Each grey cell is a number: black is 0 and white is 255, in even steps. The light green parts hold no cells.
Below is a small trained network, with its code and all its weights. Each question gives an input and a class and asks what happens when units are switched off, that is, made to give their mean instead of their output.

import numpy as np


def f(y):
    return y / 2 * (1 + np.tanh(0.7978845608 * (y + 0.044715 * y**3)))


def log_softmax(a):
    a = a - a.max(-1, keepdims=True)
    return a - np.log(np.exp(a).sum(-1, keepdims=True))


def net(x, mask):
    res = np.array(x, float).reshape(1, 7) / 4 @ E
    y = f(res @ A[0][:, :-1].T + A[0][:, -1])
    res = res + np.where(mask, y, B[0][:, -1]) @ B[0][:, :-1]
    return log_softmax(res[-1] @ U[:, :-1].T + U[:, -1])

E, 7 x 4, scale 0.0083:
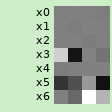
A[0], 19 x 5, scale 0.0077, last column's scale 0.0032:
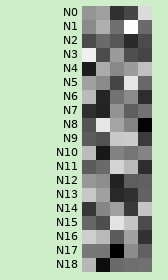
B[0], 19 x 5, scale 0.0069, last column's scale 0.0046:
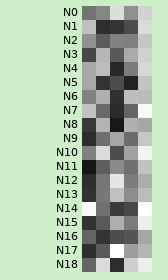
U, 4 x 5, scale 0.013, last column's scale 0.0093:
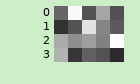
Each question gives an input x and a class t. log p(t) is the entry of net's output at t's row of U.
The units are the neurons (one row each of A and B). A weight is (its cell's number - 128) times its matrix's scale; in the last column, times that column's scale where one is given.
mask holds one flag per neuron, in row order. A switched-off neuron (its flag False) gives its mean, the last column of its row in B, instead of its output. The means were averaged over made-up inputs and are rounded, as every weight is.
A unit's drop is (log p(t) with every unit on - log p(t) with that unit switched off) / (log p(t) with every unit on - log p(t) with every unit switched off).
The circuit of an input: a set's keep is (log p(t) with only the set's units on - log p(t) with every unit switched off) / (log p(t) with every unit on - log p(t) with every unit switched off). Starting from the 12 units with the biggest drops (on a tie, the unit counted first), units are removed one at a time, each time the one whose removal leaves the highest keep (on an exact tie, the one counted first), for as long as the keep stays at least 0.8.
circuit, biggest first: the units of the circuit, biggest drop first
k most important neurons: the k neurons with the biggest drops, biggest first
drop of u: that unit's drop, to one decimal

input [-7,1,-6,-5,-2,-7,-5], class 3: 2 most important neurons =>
N1; N5
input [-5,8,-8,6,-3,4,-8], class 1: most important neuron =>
N17
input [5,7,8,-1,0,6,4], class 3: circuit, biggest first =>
N14; N7
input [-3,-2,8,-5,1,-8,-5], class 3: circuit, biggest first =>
N1; N5
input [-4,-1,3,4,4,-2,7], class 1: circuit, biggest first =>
N15; N9
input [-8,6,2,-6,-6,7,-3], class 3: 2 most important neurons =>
N14; N18
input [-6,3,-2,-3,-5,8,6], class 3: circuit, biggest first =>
N14; N7
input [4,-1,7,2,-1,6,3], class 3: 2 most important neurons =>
N7; N14
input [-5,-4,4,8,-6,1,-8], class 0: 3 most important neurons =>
N18; N10; N6
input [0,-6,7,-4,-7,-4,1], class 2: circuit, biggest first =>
N18; N10
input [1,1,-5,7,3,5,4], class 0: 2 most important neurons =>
N18; N10
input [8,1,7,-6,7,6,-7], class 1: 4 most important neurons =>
N17; N12; N0; N13
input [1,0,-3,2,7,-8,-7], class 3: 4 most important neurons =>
N5; N1; N16; N15
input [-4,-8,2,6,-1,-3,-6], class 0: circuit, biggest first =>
N18
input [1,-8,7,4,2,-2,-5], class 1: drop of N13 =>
0.1
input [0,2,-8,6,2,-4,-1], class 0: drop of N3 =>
0.1
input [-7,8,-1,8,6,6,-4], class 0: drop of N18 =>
0.2
